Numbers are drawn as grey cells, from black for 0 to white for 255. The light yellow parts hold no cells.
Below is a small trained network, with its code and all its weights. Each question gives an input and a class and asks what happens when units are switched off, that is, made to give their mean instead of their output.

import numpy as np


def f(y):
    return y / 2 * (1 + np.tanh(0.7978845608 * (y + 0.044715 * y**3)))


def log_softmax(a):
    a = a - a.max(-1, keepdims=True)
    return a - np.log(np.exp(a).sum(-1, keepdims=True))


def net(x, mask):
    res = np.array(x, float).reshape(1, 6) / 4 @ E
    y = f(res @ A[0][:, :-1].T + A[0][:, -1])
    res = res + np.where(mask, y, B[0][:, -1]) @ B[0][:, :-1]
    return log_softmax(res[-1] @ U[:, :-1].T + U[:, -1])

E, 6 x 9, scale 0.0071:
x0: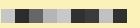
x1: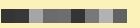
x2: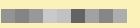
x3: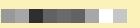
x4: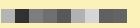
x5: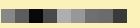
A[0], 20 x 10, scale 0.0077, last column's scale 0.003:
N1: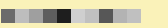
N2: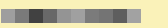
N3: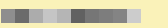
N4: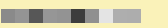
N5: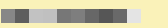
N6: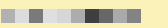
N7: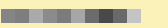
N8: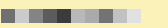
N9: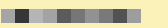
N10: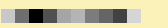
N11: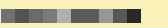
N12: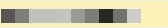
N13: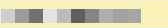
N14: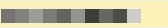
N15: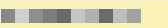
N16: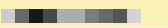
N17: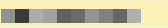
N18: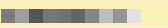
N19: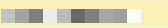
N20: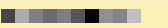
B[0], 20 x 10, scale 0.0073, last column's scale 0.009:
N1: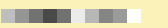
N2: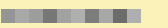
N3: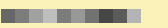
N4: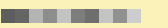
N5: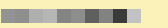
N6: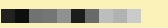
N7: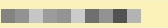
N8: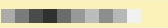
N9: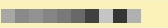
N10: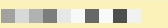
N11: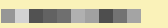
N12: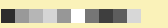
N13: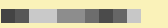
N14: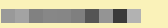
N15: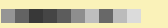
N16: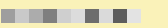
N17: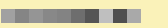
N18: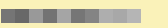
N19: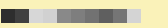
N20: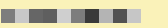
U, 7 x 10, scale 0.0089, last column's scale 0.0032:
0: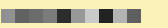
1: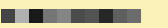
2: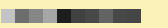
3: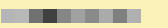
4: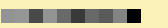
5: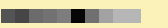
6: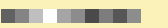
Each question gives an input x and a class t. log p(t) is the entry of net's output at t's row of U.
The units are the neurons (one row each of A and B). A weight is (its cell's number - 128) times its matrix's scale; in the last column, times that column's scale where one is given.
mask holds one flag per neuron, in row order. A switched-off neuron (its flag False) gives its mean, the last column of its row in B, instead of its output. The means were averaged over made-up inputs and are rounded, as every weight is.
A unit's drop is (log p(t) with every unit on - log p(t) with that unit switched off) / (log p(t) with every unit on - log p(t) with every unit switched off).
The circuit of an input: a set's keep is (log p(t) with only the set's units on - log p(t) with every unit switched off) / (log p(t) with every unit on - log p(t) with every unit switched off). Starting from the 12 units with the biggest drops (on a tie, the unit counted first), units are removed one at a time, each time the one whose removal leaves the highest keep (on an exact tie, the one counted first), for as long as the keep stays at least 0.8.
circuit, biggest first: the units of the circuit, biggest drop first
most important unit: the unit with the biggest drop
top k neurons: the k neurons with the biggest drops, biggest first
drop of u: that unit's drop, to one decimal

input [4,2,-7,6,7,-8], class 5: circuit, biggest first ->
N10, N16, N12
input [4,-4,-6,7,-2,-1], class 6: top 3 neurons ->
N1, N8, N15
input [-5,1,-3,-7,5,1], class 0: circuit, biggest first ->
N10, N20
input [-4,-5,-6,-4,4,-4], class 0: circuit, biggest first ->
N10, N15
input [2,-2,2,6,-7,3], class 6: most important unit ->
N13
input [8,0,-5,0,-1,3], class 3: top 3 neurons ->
N12, N11, N19
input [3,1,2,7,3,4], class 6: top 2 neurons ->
N8, N1
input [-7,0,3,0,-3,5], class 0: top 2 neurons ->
N10, N16
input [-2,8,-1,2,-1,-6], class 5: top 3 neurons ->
N10, N16, N12
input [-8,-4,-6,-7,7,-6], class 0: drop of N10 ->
0.1
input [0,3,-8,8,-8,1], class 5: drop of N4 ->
0.2
